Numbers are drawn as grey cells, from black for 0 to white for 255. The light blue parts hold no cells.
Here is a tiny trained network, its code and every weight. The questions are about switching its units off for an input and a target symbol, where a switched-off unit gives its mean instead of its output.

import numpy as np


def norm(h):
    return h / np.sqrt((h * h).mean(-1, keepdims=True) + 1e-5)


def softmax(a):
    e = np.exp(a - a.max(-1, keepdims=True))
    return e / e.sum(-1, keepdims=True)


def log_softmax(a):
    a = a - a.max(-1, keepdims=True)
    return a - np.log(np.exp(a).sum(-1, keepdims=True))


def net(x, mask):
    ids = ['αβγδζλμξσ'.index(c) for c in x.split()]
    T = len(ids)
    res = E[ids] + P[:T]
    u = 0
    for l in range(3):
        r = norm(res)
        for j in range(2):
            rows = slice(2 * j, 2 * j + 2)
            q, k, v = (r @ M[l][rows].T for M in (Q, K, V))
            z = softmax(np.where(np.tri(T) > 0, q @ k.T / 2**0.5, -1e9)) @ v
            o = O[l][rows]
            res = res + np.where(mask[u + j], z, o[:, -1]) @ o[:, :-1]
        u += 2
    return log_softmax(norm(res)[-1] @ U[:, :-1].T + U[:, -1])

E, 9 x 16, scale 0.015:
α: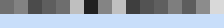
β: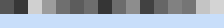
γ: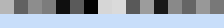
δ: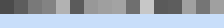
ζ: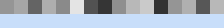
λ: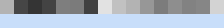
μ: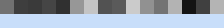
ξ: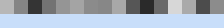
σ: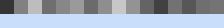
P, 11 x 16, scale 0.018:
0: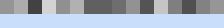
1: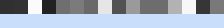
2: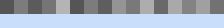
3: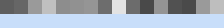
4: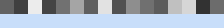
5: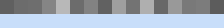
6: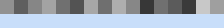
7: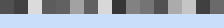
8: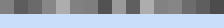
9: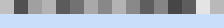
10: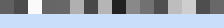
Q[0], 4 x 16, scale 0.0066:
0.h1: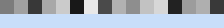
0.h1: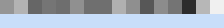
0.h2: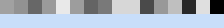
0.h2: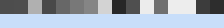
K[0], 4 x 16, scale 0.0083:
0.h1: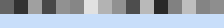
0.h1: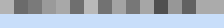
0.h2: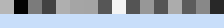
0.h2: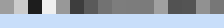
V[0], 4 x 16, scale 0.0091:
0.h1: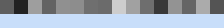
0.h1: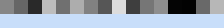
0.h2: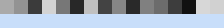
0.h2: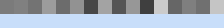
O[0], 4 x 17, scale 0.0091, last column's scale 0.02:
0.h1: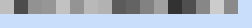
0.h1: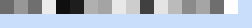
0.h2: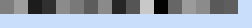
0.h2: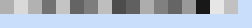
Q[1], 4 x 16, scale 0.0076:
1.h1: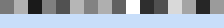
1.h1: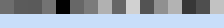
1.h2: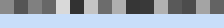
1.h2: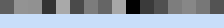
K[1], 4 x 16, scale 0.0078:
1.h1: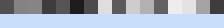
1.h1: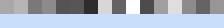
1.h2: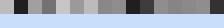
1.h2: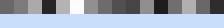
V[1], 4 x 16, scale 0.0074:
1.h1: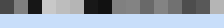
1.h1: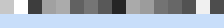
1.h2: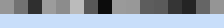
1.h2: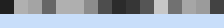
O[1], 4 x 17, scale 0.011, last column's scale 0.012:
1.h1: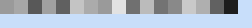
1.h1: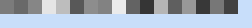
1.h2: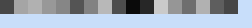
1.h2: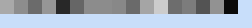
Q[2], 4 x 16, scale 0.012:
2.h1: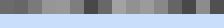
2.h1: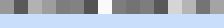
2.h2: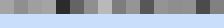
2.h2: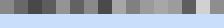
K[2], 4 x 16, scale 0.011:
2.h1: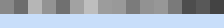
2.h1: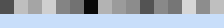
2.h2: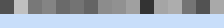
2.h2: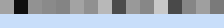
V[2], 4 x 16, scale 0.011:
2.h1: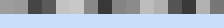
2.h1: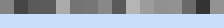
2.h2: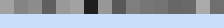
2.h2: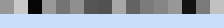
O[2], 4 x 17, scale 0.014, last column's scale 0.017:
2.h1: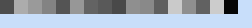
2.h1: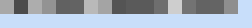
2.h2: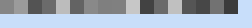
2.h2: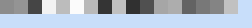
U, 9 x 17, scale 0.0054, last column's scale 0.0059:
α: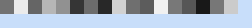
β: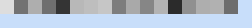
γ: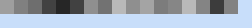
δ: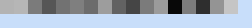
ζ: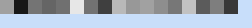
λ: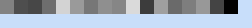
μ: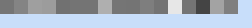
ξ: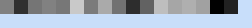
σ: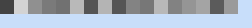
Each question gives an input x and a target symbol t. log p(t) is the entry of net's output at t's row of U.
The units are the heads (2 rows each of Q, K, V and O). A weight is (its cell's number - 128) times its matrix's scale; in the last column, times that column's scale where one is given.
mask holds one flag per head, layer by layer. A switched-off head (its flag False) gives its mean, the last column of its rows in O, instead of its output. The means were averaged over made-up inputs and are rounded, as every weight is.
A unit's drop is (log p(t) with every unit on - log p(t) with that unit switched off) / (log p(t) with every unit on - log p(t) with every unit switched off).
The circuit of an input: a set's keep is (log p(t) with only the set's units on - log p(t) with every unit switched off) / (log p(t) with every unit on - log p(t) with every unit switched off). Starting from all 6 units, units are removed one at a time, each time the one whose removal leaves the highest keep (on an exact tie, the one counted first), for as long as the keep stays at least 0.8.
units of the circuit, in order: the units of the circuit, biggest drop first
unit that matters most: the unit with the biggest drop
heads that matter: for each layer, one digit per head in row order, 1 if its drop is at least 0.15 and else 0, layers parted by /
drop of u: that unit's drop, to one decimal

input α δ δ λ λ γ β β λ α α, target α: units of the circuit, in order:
(0.h2; 2.h2; 0.h1)
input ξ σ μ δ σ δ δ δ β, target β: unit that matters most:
0.h1
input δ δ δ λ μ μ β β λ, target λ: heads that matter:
11 / 00 / 01
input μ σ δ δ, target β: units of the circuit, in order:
(0.h1; 1.h1; 0.h2; 2.h2)
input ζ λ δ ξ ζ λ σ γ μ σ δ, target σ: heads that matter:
00 / 10 / 10
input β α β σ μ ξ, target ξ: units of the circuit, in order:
(0.h2; 1.h2; 0.h1)
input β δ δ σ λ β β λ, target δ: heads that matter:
01 / 10 / 00
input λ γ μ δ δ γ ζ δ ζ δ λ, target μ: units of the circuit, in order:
(0.h2; 1.h2; 2.h1)
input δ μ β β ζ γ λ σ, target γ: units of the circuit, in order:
(0.h1; 0.h2)
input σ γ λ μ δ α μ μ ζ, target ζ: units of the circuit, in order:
(0.h1; 0.h2; 1.h2)
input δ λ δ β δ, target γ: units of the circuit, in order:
(0.h1; 0.h2)
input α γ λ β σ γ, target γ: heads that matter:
11 / 00 / 01
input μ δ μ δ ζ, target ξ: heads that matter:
11 / 10 / 11
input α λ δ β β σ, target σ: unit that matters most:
0.h2
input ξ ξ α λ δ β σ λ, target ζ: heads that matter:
11 / 11 / 01
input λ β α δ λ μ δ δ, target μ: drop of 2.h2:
0.2
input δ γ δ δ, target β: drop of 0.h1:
0.5
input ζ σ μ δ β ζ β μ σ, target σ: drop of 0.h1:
0.5
